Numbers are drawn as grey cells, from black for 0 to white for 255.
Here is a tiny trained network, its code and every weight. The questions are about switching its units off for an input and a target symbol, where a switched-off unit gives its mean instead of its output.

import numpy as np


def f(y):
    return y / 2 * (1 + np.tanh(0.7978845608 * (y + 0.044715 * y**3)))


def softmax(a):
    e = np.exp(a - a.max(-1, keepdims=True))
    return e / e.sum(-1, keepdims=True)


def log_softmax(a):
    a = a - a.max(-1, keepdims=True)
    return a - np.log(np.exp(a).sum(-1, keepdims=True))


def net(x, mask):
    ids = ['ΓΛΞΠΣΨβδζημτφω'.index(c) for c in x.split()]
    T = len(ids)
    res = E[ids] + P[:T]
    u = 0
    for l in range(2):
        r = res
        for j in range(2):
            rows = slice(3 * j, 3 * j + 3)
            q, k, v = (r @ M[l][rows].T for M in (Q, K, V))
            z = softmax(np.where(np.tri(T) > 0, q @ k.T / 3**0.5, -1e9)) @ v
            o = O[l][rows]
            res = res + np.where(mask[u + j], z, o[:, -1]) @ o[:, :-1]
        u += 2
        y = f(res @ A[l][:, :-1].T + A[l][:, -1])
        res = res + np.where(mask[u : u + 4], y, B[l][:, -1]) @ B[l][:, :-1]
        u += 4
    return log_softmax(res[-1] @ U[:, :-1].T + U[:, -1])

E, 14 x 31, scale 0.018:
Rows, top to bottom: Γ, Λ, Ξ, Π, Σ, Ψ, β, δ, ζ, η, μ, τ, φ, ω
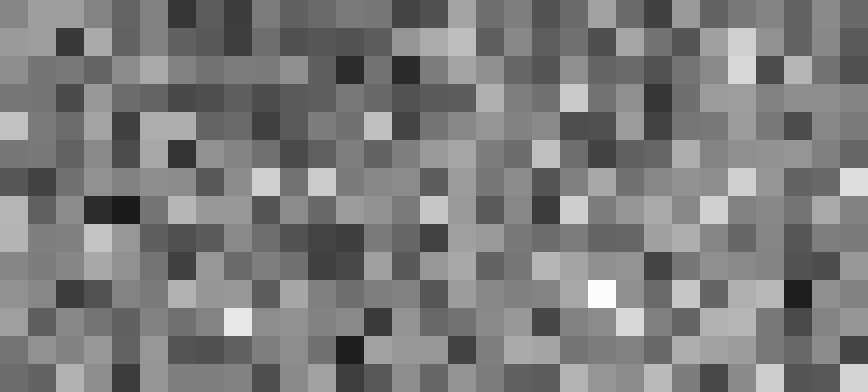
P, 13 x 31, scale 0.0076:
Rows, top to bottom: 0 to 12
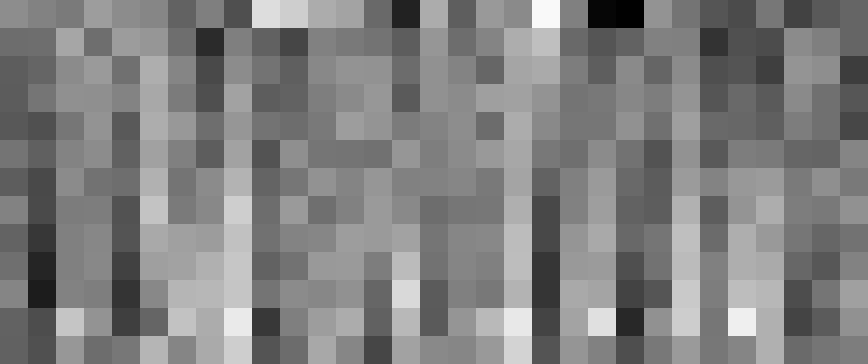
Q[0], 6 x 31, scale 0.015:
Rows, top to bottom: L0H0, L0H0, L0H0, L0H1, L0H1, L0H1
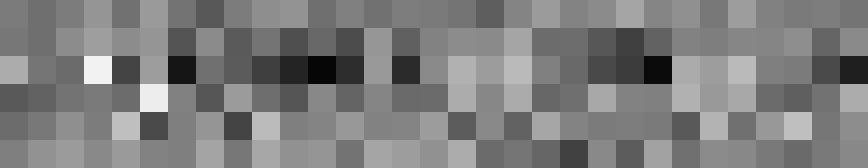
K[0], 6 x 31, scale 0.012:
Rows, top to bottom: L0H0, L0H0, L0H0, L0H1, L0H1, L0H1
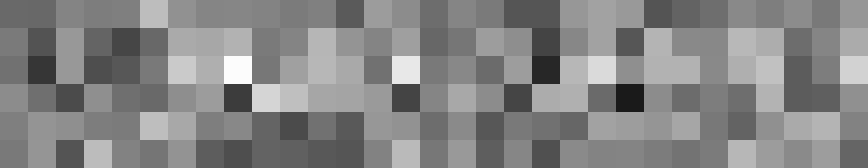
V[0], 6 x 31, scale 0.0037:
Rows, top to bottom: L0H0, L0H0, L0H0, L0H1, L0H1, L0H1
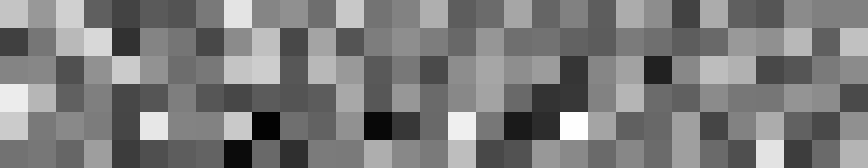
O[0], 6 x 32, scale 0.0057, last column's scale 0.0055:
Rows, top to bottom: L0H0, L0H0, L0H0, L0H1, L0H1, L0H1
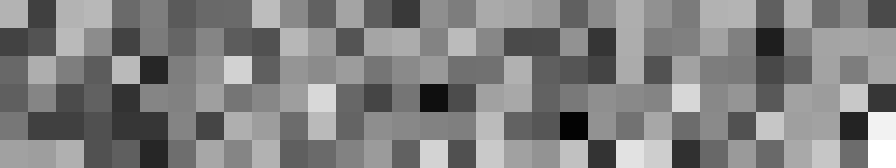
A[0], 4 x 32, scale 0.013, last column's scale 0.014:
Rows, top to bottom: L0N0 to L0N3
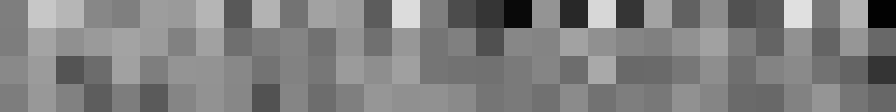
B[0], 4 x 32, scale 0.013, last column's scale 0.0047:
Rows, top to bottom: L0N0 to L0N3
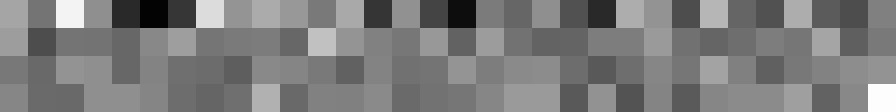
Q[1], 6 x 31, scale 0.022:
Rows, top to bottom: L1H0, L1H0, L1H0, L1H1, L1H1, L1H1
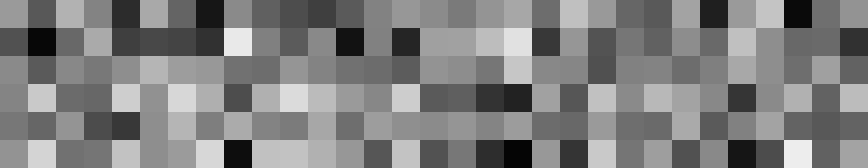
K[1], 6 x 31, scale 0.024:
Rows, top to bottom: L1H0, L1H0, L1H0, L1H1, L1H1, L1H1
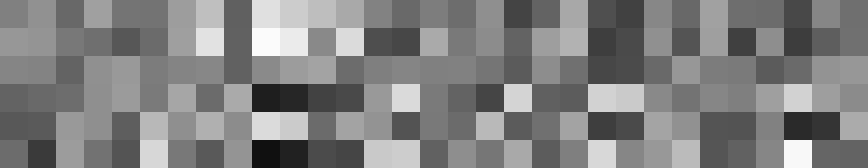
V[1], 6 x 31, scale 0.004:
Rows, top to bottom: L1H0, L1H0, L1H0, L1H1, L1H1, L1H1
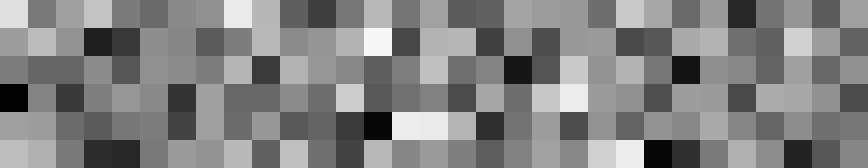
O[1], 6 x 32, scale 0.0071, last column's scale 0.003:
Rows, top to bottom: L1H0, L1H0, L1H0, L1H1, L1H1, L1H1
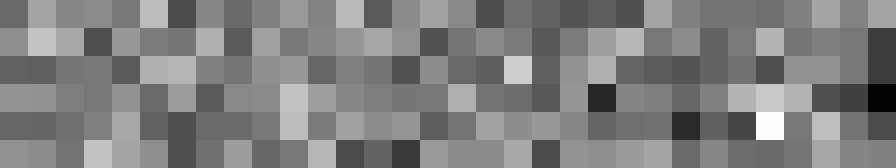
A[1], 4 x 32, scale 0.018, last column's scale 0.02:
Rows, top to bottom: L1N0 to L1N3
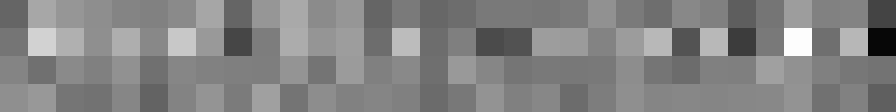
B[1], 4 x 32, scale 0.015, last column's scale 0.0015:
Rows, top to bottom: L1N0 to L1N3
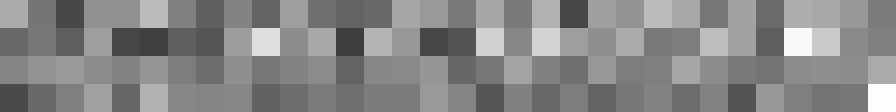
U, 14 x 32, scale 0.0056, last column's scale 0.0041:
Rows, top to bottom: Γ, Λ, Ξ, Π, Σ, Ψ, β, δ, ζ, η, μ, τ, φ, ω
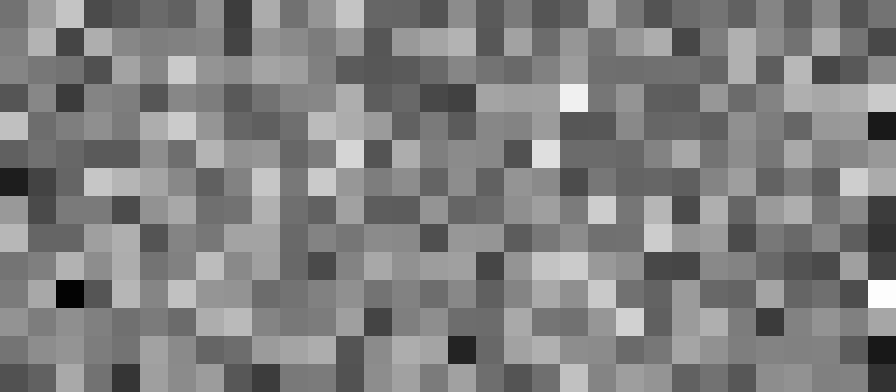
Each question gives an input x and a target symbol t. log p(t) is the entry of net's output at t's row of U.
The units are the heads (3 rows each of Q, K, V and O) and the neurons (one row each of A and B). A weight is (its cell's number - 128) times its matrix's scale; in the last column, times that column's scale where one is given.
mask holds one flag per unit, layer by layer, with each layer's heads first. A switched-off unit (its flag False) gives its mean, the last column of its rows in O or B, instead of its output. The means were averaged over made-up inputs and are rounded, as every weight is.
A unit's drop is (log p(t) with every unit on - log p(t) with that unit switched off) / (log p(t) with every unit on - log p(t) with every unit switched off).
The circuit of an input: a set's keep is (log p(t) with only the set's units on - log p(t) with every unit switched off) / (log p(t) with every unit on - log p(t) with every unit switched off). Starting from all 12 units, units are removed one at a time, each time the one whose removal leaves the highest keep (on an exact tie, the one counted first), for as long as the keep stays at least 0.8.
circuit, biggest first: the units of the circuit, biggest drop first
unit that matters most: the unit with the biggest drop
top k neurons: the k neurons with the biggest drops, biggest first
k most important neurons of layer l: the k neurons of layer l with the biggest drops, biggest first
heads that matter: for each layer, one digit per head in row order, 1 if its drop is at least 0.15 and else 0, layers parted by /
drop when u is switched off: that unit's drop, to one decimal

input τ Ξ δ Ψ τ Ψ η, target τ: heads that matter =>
10 / 00
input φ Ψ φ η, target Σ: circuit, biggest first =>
(L0N1; L0H1)
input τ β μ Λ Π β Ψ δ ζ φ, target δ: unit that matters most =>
L0H0
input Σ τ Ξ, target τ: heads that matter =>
10 / 01
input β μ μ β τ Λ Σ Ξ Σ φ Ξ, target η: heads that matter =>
01 / 00
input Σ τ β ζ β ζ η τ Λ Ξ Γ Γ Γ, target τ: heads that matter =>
10 / 01
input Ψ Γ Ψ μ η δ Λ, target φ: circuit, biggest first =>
(L1N2; L1H1)
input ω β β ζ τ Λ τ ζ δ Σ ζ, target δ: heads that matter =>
10 / 10
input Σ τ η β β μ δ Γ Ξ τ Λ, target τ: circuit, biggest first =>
(L1H1; L0H0)
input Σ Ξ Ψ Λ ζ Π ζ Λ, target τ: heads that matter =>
01 / 01
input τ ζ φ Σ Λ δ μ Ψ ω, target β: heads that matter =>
01 / 10
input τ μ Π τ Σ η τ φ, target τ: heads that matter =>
10 / 00
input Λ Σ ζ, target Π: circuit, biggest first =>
(L0H1; L1H1)
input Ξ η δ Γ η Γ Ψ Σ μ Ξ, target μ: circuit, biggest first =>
(L0H0)
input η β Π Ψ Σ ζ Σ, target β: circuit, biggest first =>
(L0H0; L0N3)
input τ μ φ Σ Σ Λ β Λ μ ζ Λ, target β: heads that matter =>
11 / 10
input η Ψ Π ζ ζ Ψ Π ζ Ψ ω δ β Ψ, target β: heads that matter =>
10 / 01
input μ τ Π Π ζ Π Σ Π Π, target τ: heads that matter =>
10 / 00
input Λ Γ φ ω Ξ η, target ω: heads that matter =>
10 / 00
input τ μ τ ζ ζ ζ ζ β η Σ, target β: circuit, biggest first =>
(L0H0; L0N3; L1H0)
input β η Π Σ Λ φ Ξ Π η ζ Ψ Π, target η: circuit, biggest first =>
(L0H1)
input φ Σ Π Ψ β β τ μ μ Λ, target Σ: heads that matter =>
01 / 00
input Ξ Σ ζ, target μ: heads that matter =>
01 / 10
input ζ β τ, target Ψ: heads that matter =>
00 / 11
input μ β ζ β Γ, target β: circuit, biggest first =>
(L0H0; L0N3)
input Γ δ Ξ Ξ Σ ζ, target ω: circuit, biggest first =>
(L1N3; L1H0; L0H1)
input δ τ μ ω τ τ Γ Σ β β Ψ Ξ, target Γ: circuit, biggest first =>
(L1H0)
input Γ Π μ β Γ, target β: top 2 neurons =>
(L0N3; L1N3)
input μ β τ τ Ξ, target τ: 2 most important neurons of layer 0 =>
(L0N3; L0N2)
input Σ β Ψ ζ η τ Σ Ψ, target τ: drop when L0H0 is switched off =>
0.2
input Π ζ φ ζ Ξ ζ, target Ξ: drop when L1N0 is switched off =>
0.0
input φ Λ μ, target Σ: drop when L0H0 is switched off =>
0.0
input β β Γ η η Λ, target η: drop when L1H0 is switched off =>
0.1
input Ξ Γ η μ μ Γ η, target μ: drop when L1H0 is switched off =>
0.1
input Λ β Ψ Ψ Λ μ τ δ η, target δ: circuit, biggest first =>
(L0H0)
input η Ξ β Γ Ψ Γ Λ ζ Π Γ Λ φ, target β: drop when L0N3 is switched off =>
1.1
